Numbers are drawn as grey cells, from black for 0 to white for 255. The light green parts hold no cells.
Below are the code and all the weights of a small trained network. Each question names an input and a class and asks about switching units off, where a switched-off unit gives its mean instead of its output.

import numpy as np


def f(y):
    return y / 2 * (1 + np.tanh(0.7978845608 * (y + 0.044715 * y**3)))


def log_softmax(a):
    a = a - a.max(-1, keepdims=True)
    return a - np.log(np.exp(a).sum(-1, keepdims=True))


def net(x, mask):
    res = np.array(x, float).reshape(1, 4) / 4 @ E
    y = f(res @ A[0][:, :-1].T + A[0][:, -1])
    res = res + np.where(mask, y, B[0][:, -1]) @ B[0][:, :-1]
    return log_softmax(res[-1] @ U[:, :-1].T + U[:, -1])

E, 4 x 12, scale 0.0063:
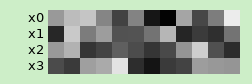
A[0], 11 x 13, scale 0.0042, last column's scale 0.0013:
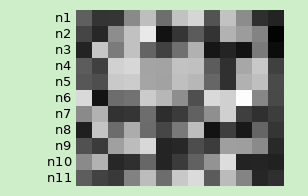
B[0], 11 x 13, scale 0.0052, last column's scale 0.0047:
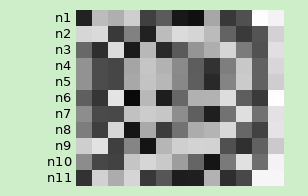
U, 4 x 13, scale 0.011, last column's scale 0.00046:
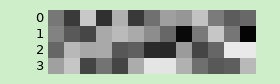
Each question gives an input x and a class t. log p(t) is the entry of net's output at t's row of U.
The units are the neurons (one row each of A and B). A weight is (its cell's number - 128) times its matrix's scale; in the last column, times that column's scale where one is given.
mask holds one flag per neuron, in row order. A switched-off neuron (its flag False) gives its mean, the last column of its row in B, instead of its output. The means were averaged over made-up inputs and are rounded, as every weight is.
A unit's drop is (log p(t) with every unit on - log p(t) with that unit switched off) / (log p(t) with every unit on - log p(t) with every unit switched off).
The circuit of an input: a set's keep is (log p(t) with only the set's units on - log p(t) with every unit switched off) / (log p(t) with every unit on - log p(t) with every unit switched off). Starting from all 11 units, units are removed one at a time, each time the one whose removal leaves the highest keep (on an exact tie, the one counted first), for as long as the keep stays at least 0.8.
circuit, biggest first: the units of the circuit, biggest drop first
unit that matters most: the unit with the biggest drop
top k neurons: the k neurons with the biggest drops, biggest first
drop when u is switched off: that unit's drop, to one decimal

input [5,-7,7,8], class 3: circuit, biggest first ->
(n9, n2)
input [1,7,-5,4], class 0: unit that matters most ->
n3
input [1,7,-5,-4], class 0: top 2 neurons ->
(n3, n8)
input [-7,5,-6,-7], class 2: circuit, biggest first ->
(n11, n1)
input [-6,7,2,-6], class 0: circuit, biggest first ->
(n8, n3)
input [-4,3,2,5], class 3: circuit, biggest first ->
(n2, n9)
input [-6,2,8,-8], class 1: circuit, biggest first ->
(n10, n7)
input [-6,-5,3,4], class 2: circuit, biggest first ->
(n1, n11)
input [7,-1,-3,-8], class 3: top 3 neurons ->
(n1, n11, n3)
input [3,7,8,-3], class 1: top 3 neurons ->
(n10, n7, n6)
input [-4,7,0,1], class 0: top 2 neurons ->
(n8, n3)
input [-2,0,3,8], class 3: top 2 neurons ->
(n2, n9)
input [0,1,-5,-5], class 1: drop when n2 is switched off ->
0.4
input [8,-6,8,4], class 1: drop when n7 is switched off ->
0.3
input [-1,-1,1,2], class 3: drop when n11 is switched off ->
0.2
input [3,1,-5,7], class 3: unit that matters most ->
n9
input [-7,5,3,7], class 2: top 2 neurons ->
(n1, n11)
